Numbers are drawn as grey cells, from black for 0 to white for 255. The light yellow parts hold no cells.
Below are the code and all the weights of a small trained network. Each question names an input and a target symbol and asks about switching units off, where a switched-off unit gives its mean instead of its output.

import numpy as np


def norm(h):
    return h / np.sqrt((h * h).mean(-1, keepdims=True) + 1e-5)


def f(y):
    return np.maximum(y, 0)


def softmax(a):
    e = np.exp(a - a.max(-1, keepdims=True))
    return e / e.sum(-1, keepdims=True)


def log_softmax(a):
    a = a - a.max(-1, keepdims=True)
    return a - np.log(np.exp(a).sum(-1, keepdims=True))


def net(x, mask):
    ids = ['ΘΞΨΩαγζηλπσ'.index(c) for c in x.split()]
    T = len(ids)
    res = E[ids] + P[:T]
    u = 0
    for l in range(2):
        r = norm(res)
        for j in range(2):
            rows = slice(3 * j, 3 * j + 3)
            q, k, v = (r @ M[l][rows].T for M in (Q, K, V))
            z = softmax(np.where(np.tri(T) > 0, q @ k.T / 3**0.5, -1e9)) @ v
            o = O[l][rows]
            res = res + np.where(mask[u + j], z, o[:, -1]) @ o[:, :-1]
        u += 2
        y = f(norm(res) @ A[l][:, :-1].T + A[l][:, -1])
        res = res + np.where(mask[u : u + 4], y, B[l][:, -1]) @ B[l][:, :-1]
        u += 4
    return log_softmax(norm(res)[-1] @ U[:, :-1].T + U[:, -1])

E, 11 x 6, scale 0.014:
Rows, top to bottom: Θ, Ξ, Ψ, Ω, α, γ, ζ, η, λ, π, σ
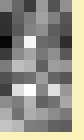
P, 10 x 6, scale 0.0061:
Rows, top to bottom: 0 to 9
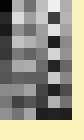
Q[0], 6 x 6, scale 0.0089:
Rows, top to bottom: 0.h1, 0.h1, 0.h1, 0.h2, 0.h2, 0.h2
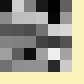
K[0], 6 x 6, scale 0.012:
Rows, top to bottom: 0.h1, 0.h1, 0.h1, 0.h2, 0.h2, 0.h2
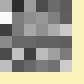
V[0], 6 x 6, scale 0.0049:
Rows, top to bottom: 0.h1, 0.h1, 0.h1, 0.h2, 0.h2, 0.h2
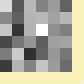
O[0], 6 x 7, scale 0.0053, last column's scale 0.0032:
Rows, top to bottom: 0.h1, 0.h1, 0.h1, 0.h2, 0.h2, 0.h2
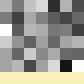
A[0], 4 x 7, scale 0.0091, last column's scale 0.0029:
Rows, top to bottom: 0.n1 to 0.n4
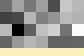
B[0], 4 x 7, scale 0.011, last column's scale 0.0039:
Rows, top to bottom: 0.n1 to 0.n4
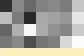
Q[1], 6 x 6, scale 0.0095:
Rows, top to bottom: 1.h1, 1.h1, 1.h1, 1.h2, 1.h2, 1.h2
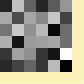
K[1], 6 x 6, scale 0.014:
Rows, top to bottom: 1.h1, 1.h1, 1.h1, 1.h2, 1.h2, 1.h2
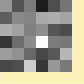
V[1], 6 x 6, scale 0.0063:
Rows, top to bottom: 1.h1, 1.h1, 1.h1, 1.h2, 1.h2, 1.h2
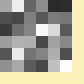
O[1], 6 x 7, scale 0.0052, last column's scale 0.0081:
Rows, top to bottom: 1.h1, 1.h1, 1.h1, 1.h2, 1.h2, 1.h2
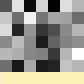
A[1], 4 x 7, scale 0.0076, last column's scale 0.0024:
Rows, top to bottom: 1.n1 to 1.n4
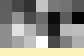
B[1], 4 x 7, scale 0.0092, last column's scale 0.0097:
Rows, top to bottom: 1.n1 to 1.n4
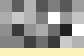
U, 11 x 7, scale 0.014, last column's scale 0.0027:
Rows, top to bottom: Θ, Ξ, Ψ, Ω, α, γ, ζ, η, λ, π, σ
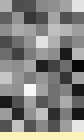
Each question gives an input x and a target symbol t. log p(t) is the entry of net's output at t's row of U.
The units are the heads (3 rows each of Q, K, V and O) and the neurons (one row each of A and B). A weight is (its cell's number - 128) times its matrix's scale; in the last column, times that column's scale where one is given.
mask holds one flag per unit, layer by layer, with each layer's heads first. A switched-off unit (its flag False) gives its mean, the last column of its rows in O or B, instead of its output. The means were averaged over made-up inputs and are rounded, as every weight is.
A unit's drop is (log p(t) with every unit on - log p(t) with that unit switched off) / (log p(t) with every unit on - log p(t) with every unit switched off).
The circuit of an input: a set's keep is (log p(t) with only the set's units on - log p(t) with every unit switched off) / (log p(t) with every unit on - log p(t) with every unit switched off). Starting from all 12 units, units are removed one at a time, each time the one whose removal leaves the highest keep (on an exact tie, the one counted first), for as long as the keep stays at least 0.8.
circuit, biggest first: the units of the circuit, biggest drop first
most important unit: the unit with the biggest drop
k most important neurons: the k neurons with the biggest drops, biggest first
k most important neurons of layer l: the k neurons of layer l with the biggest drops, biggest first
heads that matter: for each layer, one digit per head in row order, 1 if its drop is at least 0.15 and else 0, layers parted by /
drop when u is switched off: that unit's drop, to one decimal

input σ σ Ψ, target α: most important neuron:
1.n1
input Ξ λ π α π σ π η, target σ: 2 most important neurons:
0.n4, 0.n3
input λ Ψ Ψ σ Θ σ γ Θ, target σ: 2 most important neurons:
1.n2, 0.n1
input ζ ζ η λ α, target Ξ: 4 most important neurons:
1.n3, 1.n2, 0.n3, 0.n4
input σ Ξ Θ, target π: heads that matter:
00 / 10
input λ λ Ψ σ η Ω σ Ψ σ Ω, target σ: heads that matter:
10 / 10
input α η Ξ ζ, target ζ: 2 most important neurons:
1.n2, 1.n3
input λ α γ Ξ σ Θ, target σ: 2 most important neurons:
0.n1, 1.n2
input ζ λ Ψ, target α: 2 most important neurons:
1.n2, 1.n1
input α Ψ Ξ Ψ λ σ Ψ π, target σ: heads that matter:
01 / 10
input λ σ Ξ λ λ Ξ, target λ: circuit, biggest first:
1.h2, 1.n2
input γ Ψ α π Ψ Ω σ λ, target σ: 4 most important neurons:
0.n1, 0.n2, 0.n4, 1.n2
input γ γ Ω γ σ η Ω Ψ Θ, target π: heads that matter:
00 / 00
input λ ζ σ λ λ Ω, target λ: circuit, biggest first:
1.h2, 0.n4
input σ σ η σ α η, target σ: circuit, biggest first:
1.h1
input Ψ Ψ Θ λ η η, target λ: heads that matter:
01 / 01
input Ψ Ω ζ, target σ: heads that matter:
11 / 01
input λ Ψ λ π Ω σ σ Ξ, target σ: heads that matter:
00 / 10
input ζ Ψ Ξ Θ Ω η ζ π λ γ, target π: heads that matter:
10 / 00
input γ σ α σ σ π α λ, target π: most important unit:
0.h1
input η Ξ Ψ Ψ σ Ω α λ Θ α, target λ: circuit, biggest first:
1.h2, 0.h2
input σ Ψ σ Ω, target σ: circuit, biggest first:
0.n4, 0.n2, 1.h1
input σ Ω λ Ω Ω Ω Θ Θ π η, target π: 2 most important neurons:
1.n2, 1.n3
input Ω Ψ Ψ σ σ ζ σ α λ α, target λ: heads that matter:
11 / 01
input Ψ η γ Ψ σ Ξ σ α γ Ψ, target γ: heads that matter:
10 / 01
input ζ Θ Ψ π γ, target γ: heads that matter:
00 / 01
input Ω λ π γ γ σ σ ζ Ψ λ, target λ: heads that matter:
01 / 11
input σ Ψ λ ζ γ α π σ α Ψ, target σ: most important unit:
1.h1
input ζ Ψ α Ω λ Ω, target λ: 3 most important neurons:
0.n4, 0.n3, 0.n2
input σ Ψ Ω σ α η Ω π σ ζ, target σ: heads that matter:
10 / 10
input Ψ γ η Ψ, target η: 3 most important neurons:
1.n2, 1.n4, 0.n1
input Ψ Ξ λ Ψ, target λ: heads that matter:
00 / 01
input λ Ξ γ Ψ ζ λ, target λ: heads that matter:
00 / 01
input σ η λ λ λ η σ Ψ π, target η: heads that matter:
00 / 00
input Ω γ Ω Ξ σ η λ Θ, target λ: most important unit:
0.h2
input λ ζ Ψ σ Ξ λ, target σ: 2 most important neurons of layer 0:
0.n2, 0.n1
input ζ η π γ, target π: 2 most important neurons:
1.n3, 0.n4
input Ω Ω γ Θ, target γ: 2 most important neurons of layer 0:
0.n1, 0.n3
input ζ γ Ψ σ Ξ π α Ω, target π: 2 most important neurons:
1.n3, 0.n1
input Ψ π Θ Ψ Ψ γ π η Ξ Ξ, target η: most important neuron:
1.n2
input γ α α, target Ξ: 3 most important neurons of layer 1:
1.n3, 1.n2, 1.n4
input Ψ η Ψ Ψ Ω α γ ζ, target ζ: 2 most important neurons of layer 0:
0.n4, 0.n3
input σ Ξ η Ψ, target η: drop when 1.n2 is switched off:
1.2
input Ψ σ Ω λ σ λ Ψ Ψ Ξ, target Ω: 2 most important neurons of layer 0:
0.n3, 0.n4
